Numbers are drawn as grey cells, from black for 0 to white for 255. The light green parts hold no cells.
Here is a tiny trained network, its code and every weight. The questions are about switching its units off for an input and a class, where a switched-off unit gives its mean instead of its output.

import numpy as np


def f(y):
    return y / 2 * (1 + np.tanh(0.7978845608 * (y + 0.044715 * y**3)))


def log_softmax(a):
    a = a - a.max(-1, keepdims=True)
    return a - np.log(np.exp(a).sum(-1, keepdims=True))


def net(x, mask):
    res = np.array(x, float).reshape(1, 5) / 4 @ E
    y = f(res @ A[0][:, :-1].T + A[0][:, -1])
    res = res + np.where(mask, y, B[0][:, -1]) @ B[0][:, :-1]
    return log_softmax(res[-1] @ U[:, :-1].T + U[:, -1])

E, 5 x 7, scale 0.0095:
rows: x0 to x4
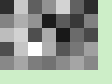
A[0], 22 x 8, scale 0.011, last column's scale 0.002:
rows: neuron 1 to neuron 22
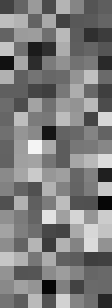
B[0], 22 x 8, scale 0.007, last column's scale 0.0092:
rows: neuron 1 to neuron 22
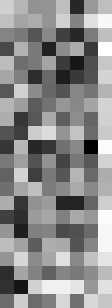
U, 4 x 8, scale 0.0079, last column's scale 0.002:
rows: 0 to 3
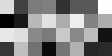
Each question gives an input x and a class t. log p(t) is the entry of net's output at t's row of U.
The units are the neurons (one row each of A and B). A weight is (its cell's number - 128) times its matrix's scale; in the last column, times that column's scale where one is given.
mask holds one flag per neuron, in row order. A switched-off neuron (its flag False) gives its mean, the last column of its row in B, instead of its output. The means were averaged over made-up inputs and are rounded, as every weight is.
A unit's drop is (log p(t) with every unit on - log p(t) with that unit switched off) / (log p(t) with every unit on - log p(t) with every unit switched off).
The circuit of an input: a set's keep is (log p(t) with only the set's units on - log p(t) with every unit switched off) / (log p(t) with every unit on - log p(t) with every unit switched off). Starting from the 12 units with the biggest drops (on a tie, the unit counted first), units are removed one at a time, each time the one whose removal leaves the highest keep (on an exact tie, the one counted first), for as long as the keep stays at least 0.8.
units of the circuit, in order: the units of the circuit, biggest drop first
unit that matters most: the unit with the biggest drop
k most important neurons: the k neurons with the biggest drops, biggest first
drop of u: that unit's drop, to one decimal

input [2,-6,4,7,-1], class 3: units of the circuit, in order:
[neuron 11]
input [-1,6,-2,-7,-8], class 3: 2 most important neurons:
[neuron 4; neuron 16]
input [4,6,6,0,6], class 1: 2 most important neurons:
[neuron 21; neuron 10]
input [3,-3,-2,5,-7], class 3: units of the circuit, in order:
[neuron 11; neuron 21]
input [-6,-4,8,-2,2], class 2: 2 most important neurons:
[neuron 2; neuron 19]
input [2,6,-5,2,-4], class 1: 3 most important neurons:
[neuron 21; neuron 10; neuron 2]
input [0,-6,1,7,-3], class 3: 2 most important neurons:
[neuron 11; neuron 21]
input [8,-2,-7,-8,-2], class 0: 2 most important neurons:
[neuron 15; neuron 5]
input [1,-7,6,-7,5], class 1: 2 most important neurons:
[neuron 16; neuron 11]
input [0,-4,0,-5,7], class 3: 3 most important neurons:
[neuron 21; neuron 4; neuron 10]
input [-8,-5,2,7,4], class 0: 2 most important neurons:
[neuron 17; neuron 4]
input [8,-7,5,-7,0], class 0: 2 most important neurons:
[neuron 5; neuron 15]
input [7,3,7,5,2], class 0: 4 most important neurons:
[neuron 15; neuron 9; neuron 5; neuron 3]
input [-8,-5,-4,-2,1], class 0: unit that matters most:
neuron 6
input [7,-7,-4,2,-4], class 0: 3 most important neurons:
[neuron 5; neuron 21; neuron 15]
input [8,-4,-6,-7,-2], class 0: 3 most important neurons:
[neuron 15; neuron 5; neuron 9]
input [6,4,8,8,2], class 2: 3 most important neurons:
[neuron 2; neuron 19; neuron 4]
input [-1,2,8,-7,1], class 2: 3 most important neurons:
[neuron 2; neuron 19; neuron 11]
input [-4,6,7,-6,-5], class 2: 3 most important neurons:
[neuron 2; neuron 19; neuron 16]
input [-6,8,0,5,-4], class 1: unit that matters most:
neuron 21
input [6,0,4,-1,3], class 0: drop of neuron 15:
0.2
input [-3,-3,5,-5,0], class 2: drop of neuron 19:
0.3
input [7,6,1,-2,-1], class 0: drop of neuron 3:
0.2
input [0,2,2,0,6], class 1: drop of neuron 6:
0.2
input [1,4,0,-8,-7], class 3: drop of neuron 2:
0.0
